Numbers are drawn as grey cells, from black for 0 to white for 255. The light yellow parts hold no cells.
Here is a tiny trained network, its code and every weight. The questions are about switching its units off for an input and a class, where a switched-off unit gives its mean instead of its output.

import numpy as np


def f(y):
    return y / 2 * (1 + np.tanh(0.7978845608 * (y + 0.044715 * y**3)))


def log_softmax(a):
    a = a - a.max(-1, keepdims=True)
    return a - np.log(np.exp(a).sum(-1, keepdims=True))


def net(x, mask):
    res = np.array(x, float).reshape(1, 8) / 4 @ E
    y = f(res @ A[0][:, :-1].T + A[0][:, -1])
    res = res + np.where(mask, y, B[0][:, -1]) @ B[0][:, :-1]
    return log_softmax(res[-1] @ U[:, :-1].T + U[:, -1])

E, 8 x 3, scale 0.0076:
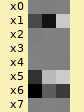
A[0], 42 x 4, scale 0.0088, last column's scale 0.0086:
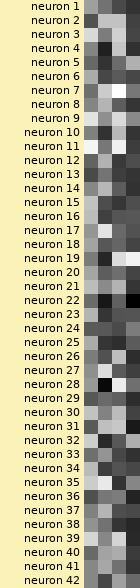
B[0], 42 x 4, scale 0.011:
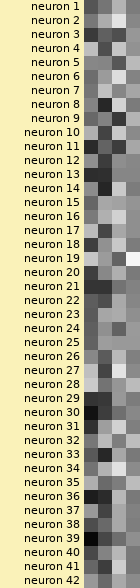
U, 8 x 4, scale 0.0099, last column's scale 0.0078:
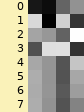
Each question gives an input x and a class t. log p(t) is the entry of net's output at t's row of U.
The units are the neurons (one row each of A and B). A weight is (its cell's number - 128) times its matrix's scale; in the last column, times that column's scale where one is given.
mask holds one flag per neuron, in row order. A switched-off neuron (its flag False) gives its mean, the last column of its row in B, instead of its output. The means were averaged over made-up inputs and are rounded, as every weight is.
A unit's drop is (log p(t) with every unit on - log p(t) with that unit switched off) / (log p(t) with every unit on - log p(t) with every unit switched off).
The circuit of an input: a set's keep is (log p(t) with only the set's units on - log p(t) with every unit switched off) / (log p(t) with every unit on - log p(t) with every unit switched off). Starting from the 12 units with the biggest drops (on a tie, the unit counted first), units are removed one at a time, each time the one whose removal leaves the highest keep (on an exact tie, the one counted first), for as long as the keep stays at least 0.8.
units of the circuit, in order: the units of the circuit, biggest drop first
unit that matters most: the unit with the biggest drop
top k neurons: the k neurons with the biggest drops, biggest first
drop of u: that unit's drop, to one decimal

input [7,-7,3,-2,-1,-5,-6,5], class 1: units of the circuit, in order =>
(neuron 27; neuron 17)
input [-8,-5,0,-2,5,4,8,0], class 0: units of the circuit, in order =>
(neuron 19; neuron 13)
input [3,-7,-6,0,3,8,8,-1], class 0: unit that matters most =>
neuron 19
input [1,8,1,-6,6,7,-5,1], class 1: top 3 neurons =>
(neuron 28; neuron 4; neuron 10)
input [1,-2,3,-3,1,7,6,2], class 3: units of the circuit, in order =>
(neuron 2; neuron 19)
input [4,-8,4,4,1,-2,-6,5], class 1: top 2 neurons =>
(neuron 27; neuron 17)
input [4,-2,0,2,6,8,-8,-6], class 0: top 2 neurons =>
(neuron 11; neuron 39)
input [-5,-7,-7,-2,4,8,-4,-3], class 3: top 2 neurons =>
(neuron 7; neuron 2)
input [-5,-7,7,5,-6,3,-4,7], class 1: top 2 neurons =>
(neuron 27; neuron 17)
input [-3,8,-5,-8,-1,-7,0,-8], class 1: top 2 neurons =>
(neuron 4; neuron 28)
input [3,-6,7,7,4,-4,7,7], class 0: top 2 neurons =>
(neuron 19; neuron 13)
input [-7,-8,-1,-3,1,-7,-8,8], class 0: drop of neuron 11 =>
0.2
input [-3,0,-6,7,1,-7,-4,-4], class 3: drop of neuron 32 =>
0.1
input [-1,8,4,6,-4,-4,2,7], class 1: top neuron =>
(neuron 4)
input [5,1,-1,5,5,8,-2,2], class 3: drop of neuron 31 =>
0.2
